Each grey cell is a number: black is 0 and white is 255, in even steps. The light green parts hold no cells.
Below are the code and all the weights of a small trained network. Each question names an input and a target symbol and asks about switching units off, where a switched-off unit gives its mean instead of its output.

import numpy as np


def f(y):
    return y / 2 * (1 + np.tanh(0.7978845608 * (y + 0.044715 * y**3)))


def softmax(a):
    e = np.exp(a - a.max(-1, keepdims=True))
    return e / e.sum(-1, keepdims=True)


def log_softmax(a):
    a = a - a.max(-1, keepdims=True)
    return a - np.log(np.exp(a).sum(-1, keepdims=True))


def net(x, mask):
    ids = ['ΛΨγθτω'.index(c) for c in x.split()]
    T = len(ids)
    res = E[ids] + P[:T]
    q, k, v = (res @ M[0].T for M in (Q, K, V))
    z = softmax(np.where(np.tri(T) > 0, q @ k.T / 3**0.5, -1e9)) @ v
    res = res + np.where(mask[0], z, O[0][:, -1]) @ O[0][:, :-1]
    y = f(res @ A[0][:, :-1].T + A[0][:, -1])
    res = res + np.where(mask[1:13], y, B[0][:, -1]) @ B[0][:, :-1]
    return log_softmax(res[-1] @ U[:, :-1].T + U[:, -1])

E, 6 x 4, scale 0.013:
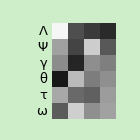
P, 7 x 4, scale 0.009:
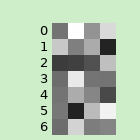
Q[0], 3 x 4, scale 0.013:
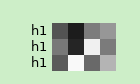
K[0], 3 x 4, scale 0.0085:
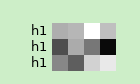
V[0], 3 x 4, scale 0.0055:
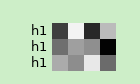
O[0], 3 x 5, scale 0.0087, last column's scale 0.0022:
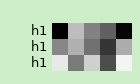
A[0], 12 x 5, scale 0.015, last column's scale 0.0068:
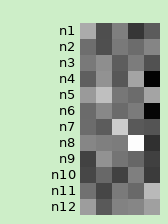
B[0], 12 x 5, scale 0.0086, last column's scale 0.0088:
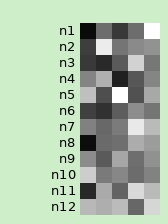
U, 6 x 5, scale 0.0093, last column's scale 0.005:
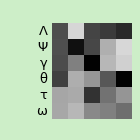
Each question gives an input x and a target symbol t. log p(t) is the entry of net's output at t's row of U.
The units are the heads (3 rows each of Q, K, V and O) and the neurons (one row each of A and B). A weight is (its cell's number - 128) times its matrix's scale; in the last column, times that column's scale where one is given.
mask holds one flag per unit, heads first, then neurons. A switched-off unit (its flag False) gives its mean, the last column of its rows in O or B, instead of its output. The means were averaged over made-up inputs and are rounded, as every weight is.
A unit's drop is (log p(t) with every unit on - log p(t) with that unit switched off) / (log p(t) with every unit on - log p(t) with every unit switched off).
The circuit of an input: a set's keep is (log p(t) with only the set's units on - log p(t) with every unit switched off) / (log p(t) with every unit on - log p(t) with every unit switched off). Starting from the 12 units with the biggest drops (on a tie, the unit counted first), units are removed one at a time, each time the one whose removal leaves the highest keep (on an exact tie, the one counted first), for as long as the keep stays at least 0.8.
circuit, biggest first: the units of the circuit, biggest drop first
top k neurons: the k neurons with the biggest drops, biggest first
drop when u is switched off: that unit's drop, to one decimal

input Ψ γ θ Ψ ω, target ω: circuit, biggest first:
n1
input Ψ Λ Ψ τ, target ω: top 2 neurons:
n1; n5
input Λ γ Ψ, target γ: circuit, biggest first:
n11; n5; n2
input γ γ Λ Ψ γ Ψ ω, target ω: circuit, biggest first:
n1; h1
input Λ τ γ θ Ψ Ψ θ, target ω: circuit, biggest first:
n1; h1
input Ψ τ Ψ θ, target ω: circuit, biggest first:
n1; n5
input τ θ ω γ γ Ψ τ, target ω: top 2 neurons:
n1; n11
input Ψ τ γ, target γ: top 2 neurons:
n11; n2
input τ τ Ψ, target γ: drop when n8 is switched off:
0.0
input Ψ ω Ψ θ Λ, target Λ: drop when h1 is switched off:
0.1
